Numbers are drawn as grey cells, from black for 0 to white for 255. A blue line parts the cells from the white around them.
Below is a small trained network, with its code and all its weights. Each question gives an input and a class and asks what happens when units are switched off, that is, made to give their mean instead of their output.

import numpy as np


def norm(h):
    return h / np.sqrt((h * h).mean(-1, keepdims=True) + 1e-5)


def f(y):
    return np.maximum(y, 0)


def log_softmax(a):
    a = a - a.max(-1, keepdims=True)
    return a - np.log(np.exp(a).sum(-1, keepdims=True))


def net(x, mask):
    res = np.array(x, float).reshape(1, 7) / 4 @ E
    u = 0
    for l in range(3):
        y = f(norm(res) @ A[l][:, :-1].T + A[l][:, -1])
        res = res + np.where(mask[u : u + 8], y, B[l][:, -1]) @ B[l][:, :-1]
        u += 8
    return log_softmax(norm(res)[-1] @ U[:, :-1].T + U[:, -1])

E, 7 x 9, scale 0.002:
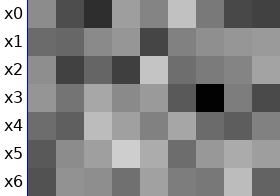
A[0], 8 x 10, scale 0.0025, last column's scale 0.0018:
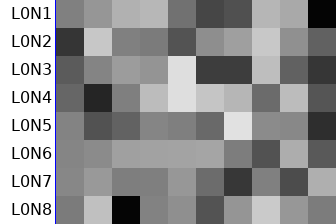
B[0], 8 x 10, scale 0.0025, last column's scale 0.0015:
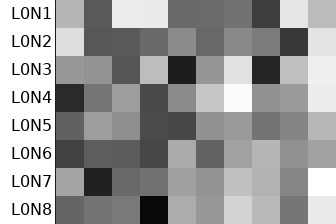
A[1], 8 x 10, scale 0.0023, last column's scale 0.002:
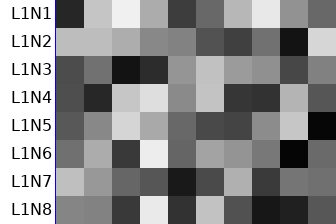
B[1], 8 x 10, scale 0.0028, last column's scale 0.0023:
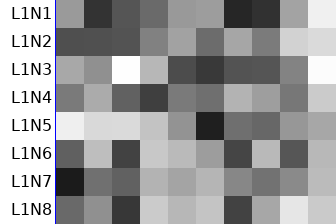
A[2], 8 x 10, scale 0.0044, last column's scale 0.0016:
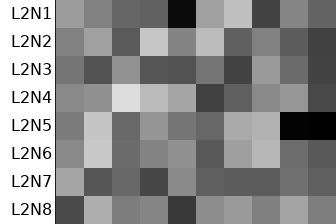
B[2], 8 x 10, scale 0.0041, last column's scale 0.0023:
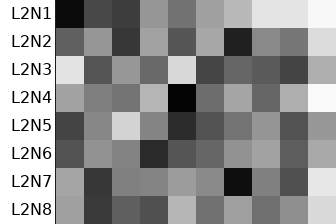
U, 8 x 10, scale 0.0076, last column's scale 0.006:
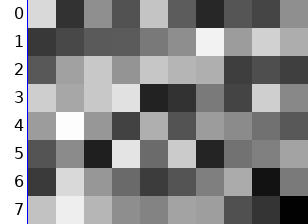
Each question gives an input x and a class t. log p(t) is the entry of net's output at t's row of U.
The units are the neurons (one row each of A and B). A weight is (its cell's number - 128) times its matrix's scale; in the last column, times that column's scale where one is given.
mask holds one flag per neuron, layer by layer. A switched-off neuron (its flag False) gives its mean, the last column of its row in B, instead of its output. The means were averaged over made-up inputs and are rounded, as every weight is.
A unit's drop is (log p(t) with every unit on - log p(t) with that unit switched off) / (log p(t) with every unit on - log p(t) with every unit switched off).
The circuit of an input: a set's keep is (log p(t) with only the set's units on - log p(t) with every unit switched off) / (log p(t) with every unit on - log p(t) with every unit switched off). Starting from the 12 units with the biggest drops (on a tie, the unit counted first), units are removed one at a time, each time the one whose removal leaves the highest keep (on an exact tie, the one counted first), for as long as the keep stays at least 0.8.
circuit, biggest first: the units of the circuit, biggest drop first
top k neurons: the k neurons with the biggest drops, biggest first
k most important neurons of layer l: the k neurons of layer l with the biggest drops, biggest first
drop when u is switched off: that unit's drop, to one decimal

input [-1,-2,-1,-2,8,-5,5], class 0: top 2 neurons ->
[L0N3, L2N3]
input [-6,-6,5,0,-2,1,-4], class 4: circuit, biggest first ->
[L1N1, L2N1, L2N6]
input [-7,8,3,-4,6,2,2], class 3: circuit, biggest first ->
[L1N5, L2N1, L2N4]
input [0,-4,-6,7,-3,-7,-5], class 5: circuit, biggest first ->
[L1N8, L1N7]
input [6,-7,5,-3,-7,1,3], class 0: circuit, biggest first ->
[L1N3, L2N1]
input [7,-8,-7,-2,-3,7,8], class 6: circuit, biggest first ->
[L2N5]
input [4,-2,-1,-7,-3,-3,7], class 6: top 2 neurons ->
[L2N5, L1N1]
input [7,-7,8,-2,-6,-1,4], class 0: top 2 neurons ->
[L1N3, L2N7]
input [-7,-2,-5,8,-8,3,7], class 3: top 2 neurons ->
[L2N4, L0N1]
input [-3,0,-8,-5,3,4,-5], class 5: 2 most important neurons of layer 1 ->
[L1N1, L1N6]
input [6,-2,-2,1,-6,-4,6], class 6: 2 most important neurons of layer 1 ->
[L1N1, L1N6]
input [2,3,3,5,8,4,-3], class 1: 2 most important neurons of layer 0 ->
[L0N4, L0N6]
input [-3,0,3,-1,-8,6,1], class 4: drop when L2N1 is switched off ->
0.5
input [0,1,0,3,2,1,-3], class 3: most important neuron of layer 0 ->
[L0N4]
